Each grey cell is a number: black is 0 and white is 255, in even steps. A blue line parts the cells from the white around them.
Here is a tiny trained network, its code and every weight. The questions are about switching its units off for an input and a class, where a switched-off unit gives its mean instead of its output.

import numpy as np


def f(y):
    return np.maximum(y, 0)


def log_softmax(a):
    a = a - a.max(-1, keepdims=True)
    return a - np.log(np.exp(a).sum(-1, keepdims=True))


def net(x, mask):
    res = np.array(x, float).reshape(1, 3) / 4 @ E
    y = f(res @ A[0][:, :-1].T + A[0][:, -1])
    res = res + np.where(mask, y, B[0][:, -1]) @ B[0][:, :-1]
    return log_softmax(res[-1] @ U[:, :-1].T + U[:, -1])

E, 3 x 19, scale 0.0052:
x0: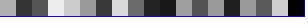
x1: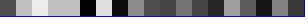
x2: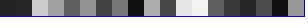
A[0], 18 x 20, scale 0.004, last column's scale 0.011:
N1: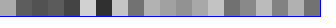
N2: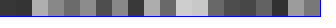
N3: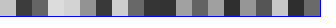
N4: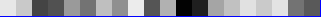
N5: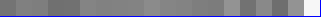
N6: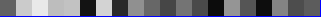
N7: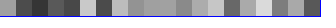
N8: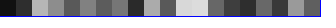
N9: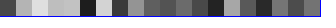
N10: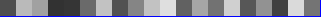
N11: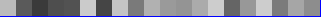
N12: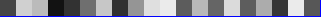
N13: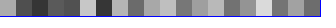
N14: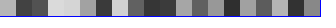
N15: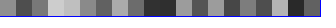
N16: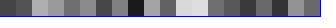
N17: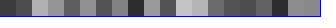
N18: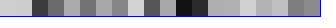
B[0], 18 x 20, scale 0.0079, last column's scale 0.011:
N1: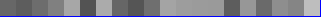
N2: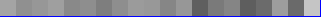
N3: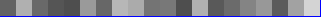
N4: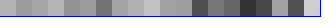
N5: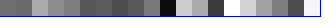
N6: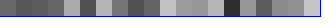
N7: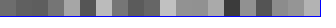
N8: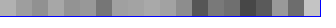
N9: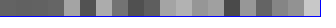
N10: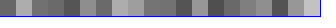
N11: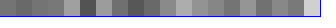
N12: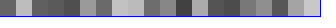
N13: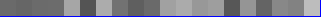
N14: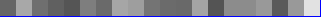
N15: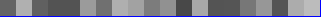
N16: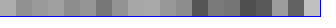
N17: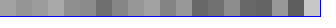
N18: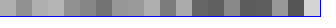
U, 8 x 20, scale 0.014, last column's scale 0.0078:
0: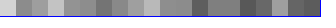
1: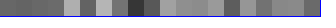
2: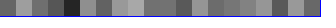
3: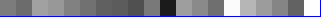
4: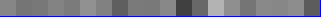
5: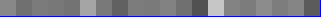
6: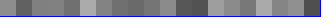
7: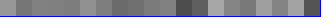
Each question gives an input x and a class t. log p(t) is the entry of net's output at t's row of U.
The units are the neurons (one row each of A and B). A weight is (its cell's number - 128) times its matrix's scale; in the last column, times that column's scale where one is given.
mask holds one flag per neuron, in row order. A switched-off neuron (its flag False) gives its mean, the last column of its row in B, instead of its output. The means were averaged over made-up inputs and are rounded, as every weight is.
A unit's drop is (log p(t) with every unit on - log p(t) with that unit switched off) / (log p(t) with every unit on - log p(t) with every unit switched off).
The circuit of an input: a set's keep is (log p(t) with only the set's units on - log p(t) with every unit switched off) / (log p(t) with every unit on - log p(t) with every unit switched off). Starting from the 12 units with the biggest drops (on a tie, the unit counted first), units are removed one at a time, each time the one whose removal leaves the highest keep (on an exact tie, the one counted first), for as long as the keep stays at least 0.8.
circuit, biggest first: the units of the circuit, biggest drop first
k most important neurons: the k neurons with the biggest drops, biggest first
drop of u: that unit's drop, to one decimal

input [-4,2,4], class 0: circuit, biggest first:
[N8]
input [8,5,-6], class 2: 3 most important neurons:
[N3; N15; N14]
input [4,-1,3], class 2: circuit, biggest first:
[N3; N14]
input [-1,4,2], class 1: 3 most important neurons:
[N6; N9; N18]
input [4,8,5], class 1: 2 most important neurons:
[N6; N9]
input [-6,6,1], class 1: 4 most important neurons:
[N6; N9; N3; N14]
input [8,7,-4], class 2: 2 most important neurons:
[N3; N15]
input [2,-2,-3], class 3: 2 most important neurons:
[N8; N16]
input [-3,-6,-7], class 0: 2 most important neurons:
[N4; N18]
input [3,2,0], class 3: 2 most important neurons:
[N12; N10]
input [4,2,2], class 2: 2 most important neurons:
[N15; N3]
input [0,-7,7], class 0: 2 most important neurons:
[N8; N16]
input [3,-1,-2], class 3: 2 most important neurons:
[N12; N10]
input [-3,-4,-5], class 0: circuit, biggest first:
[N4]
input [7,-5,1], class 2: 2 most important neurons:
[N3; N14]
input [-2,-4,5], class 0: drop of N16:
0.1
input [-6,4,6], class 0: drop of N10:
-0.1
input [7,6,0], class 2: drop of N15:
0.5
